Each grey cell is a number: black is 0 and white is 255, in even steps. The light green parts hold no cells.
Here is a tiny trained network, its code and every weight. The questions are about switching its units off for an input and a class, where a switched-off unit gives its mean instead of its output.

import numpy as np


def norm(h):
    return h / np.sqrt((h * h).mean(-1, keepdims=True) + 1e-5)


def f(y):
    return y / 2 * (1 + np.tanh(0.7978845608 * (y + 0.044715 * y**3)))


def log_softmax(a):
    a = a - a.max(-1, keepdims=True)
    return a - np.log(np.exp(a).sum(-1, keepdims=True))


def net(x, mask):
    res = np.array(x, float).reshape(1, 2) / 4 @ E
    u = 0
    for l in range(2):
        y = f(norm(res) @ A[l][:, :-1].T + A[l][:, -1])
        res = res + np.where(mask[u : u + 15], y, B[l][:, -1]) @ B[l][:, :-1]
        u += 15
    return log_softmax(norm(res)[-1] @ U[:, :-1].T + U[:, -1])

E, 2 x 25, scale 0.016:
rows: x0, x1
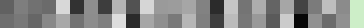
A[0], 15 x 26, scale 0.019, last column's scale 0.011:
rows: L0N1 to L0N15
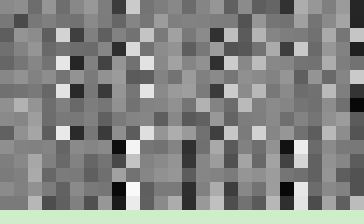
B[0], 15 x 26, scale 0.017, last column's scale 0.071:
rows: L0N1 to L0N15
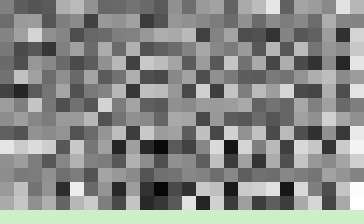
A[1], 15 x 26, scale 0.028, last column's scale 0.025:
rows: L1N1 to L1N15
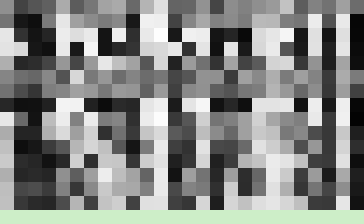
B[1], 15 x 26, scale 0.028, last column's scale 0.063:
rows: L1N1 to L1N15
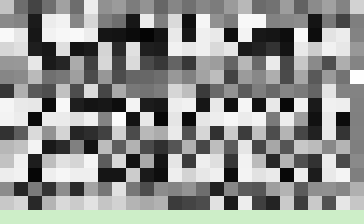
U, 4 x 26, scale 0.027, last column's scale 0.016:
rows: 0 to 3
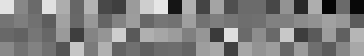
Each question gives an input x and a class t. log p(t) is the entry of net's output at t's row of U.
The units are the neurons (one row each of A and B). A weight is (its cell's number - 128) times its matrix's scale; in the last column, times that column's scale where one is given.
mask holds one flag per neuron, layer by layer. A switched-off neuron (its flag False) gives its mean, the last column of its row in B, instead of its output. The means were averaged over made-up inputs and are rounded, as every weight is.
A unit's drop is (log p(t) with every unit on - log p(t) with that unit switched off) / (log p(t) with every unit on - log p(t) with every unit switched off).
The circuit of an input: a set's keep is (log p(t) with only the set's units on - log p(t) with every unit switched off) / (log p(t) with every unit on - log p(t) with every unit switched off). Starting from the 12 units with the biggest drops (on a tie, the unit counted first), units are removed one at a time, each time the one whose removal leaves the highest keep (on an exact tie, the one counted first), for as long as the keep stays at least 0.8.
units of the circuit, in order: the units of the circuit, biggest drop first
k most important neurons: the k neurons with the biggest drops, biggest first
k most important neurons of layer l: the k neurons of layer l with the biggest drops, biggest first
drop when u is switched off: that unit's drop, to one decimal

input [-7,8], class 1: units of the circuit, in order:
(L0N14 L0N11)
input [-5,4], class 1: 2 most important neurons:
(L0N10 L0N5)
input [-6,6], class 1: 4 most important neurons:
(L0N10 L0N5 L0N14 L0N11)
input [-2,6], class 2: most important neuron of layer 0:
(L0N14)
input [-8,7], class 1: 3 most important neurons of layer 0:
(L0N10 L0N5 L0N14)
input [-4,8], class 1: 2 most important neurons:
(L0N5 L0N10)
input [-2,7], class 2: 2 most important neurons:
(L0N14 L0N1)
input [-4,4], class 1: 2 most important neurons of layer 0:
(L0N10 L0N5)
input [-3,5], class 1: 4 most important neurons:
(L0N10 L0N5 L0N14 L0N11)
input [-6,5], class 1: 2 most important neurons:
(L0N10 L0N5)
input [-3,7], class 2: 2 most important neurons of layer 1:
(L1N6 L1N15)
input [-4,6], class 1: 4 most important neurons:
(L0N10 L0N5 L0N14 L0N11)
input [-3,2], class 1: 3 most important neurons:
(L0N10 L0N5 L0N14)
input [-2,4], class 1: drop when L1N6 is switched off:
0.5
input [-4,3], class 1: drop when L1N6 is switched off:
0.6
